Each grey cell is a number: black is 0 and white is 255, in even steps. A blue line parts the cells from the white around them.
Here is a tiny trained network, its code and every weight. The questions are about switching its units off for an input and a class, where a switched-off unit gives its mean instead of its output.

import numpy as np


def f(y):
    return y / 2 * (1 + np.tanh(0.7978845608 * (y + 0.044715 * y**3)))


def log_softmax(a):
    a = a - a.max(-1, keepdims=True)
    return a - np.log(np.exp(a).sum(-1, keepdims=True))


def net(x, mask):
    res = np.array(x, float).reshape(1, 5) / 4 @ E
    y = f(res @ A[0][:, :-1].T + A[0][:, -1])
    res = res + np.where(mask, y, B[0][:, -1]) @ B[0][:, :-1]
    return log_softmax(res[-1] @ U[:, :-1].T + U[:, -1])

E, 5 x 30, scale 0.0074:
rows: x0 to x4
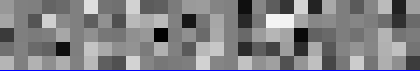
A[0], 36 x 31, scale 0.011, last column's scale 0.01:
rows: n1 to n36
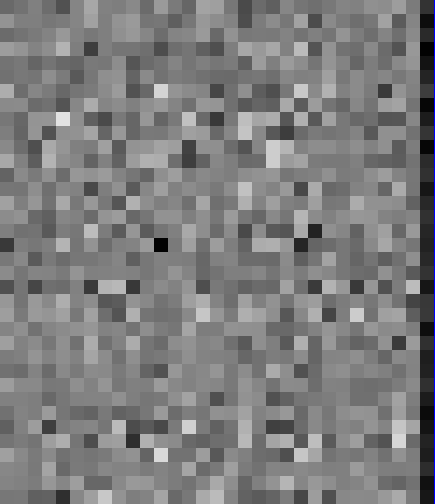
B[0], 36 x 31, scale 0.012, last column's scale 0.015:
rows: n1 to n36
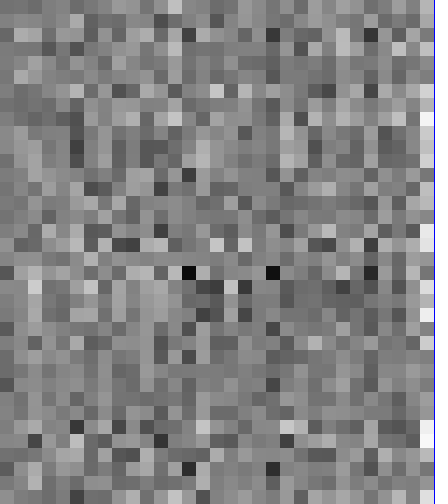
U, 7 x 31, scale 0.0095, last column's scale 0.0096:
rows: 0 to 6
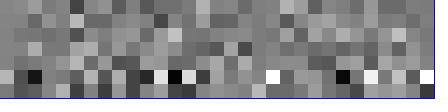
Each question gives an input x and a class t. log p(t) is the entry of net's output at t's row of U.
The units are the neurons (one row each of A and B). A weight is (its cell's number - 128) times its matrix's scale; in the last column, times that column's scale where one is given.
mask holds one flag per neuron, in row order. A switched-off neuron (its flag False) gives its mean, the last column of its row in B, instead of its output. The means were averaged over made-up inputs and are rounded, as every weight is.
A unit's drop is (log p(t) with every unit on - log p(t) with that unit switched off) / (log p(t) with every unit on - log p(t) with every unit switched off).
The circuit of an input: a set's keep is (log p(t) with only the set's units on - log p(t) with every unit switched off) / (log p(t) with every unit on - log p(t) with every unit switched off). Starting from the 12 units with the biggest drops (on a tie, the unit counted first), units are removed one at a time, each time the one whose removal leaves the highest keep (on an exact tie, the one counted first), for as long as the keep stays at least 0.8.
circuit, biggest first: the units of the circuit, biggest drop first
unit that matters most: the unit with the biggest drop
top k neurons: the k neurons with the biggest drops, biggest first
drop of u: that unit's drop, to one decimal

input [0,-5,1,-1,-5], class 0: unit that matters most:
n31
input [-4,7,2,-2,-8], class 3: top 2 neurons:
[n21; n31]
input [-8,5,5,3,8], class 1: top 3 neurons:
[n32; n14; n21]
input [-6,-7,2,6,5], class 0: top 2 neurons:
[n31; n10]
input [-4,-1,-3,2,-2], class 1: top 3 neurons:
[n18; n32; n14]
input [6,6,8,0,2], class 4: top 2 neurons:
[n18; n31]
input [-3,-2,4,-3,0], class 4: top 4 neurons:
[n18; n17; n36; n25]
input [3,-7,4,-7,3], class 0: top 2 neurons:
[n31; n10]
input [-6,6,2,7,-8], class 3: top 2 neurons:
[n21; n9]
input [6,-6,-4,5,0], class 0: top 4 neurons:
[n31; n32; n10; n29]
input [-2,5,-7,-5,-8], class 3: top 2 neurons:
[n21; n18]
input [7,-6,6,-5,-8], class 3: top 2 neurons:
[n21; n32]
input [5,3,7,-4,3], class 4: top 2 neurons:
[n18; n32]
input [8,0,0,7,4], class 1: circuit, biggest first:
[n17]
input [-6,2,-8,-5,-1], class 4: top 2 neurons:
[n7; n33]
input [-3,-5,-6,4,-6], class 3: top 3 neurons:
[n21; n18; n19]
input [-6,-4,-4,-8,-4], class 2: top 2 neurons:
[n9; n4]
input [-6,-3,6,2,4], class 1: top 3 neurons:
[n32; n14; n7]
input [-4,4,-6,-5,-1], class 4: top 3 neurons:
[n7; n36; n33]
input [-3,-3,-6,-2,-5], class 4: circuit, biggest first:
[n7]
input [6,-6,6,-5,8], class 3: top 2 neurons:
[n23; n22]
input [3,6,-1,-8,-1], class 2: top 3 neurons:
[n9; n4; n31]
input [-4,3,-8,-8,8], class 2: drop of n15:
-0.1
